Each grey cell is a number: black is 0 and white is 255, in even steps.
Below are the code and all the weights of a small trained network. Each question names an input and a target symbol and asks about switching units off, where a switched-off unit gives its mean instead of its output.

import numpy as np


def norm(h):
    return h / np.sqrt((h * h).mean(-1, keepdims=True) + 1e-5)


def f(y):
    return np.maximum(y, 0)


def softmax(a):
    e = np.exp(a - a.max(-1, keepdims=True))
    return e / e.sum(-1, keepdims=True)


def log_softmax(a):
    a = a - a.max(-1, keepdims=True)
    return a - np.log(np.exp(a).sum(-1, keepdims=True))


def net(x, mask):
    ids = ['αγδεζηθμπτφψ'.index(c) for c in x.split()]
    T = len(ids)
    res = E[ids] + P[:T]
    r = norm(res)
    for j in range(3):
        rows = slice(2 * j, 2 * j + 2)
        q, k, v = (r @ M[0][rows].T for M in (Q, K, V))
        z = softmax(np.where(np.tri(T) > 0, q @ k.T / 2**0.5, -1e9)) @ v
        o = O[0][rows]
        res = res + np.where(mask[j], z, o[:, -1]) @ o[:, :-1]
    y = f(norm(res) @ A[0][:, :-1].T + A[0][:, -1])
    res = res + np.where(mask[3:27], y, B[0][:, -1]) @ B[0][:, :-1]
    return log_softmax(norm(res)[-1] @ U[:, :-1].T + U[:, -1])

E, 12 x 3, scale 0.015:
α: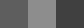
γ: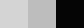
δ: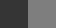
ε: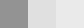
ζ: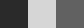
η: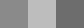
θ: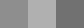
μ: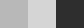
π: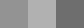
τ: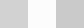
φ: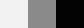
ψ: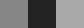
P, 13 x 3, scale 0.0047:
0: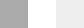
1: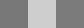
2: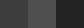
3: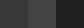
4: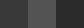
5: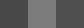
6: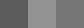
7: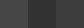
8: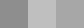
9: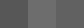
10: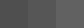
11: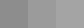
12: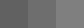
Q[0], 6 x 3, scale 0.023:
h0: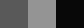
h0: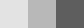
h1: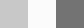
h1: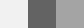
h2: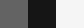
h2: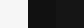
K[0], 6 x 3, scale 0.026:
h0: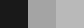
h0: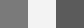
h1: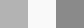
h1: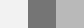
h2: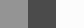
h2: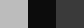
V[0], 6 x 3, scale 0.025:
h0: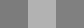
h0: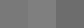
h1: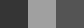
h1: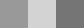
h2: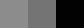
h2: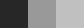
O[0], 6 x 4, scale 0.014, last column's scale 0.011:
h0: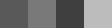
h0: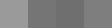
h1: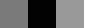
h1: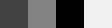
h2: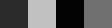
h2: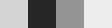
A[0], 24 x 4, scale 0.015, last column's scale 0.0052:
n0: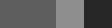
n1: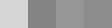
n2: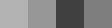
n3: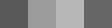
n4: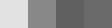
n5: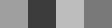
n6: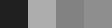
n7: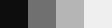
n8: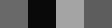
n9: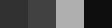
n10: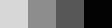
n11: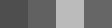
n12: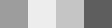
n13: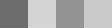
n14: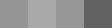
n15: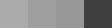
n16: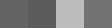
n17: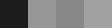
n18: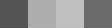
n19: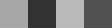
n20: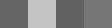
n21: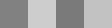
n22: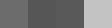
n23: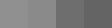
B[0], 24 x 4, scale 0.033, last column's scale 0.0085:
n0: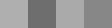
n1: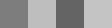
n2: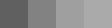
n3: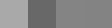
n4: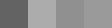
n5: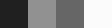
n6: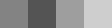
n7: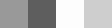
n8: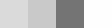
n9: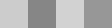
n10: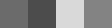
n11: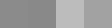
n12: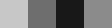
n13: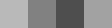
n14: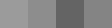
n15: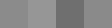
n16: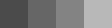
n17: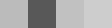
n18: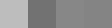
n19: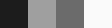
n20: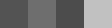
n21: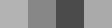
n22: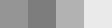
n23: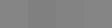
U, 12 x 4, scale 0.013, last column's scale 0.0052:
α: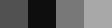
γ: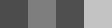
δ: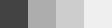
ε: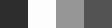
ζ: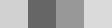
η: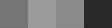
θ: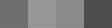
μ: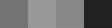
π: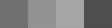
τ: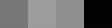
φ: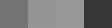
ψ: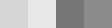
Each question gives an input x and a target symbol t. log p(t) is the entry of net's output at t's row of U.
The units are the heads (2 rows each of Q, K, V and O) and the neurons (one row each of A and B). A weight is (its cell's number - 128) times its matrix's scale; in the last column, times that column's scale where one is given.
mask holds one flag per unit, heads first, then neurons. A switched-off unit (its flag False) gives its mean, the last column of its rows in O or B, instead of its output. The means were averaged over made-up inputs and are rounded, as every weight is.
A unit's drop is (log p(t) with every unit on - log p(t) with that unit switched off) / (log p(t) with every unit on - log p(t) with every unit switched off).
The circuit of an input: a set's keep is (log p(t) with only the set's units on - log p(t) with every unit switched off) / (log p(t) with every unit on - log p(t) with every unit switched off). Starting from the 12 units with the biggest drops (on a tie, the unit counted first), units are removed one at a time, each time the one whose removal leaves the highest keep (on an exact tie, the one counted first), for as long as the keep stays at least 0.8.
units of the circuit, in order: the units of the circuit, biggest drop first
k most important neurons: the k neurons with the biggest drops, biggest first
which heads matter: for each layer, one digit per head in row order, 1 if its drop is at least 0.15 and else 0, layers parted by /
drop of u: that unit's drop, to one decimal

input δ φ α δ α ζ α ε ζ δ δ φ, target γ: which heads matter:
000
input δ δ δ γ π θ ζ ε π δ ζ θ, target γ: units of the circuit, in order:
h1
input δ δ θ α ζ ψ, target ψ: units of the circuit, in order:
h1, n12
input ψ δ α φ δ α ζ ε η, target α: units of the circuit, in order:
h1, n8, n19
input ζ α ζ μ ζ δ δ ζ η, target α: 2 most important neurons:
n8, n19
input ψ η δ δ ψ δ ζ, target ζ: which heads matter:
000
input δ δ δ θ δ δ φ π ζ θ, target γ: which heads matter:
001
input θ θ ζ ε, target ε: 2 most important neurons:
n8, n19
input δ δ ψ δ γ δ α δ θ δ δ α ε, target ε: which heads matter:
011
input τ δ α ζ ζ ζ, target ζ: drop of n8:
0.2
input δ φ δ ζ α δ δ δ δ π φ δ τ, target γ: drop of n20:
0.1
